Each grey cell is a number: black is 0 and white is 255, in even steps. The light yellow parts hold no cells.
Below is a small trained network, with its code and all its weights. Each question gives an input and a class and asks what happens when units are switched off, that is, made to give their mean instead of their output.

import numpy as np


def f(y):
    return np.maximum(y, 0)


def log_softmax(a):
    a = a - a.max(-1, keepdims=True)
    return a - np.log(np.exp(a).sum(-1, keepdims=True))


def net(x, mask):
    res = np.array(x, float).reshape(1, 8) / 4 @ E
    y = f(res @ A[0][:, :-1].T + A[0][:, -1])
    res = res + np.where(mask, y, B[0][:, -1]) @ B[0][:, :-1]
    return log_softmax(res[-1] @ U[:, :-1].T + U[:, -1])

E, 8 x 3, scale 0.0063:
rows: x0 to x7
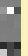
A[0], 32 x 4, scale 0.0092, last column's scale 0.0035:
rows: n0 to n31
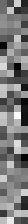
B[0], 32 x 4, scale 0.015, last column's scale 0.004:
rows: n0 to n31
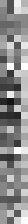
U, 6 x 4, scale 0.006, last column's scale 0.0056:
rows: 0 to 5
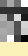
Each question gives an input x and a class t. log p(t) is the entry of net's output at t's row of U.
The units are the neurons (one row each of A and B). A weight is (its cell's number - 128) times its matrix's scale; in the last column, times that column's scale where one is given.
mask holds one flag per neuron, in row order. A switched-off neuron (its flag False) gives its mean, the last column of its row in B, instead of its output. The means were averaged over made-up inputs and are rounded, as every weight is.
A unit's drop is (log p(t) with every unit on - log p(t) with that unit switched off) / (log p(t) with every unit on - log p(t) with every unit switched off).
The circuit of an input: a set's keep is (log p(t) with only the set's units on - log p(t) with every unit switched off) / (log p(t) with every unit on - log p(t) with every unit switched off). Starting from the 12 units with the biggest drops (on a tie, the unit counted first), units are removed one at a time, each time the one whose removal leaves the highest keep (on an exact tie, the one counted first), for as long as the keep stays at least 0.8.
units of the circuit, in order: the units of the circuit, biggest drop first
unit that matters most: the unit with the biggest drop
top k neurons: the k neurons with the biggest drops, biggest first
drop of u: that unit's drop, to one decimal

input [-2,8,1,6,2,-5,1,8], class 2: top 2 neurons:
n10, n31
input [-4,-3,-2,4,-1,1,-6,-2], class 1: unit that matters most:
n16
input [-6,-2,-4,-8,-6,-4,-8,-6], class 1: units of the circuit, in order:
n16, n12
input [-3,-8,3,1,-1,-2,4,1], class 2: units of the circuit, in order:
n21, n0
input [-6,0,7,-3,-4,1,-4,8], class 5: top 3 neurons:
n9, n13, n25
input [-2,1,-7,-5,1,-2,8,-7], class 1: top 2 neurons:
n14, n22
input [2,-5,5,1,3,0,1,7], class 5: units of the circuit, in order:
n9, n13
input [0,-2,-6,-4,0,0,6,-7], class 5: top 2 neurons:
n6, n30
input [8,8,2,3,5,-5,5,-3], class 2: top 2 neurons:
n1, n10
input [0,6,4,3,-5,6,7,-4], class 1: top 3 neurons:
n14, n22, n21
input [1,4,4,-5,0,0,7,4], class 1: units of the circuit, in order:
n14, n22
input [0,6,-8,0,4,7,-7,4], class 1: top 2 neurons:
n12, n16
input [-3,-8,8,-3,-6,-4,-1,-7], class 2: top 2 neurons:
n0, n21
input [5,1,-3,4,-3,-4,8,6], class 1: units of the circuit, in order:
n14
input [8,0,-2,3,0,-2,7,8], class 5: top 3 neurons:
n9, n13, n16
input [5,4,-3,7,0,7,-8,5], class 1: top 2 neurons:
n16, n12
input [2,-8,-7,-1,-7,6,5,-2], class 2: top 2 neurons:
n21, n0
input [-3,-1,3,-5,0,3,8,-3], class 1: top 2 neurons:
n14, n22
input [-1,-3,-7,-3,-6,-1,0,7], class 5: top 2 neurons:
n9, n13
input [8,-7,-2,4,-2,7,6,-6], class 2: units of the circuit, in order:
n21
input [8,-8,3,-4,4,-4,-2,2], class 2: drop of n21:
0.2
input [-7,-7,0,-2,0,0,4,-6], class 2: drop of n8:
0.1
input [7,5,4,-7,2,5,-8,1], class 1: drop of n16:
0.2
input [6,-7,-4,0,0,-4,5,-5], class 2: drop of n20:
0.1
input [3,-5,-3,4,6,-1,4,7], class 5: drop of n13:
0.4
